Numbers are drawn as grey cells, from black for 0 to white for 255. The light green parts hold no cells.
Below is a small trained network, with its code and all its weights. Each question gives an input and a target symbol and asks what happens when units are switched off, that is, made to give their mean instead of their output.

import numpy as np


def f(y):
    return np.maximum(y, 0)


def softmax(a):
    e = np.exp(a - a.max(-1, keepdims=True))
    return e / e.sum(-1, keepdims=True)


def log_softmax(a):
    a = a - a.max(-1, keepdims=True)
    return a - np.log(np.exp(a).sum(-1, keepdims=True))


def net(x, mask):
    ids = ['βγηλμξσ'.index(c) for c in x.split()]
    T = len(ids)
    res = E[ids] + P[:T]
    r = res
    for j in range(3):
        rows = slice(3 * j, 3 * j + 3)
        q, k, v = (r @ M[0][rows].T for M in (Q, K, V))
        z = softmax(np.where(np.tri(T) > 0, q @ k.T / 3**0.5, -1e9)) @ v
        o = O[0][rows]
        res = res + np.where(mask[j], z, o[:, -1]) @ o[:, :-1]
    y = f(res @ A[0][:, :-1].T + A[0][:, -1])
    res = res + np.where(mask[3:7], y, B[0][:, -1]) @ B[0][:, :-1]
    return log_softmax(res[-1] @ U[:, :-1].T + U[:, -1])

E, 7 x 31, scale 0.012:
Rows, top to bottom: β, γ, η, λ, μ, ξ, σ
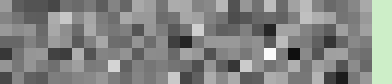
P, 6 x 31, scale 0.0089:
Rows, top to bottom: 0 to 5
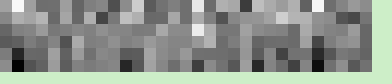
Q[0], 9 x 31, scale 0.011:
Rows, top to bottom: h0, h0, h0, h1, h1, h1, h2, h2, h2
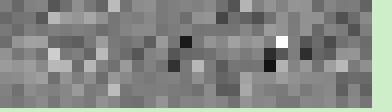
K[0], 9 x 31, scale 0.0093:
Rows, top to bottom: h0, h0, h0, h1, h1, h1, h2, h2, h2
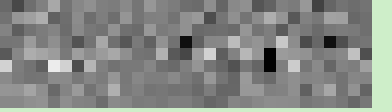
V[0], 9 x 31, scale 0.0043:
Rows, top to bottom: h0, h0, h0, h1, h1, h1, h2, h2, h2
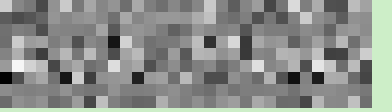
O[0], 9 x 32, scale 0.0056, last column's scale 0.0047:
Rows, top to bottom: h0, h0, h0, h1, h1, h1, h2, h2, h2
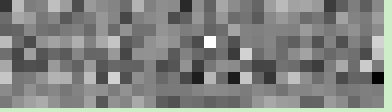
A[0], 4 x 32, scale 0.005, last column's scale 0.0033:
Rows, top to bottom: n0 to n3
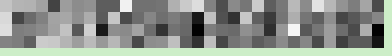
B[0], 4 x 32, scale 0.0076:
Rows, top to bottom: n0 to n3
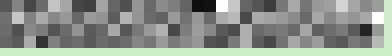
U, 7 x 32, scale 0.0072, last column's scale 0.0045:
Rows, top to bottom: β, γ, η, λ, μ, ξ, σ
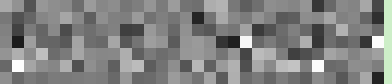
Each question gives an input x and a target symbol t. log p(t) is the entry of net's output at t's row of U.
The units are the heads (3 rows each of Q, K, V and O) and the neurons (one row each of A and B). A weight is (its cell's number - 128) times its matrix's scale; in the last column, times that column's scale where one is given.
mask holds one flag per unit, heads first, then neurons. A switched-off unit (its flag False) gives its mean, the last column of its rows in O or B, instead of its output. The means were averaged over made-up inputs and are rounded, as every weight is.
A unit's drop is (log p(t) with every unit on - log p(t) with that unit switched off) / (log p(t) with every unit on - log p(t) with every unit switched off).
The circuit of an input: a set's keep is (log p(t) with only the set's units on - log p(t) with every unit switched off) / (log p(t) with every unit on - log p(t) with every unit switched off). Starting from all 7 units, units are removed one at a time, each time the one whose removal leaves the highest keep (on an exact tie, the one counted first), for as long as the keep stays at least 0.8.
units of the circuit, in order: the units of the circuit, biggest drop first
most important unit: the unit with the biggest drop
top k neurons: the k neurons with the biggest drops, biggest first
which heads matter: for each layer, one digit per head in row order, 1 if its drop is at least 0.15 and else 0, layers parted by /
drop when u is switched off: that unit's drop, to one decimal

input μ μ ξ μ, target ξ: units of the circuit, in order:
n1, h2, n3, h1
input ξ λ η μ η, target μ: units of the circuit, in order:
n1, h2, h0
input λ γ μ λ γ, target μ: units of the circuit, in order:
n1, h0, h2
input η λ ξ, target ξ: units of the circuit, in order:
n1, h2, h0
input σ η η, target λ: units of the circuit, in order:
n1
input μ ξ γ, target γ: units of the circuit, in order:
n0, h0
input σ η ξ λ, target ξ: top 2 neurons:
n2, n3
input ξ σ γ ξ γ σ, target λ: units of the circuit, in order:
n1, h1
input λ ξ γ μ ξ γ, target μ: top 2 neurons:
n1, n0
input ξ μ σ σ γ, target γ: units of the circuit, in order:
n0, h1, h0
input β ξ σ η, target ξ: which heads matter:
110
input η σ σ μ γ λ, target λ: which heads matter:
111
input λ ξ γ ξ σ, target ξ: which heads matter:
110
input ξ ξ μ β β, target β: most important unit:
h2
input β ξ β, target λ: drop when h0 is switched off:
0.0
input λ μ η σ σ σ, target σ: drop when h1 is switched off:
0.2
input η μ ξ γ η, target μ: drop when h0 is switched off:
0.7
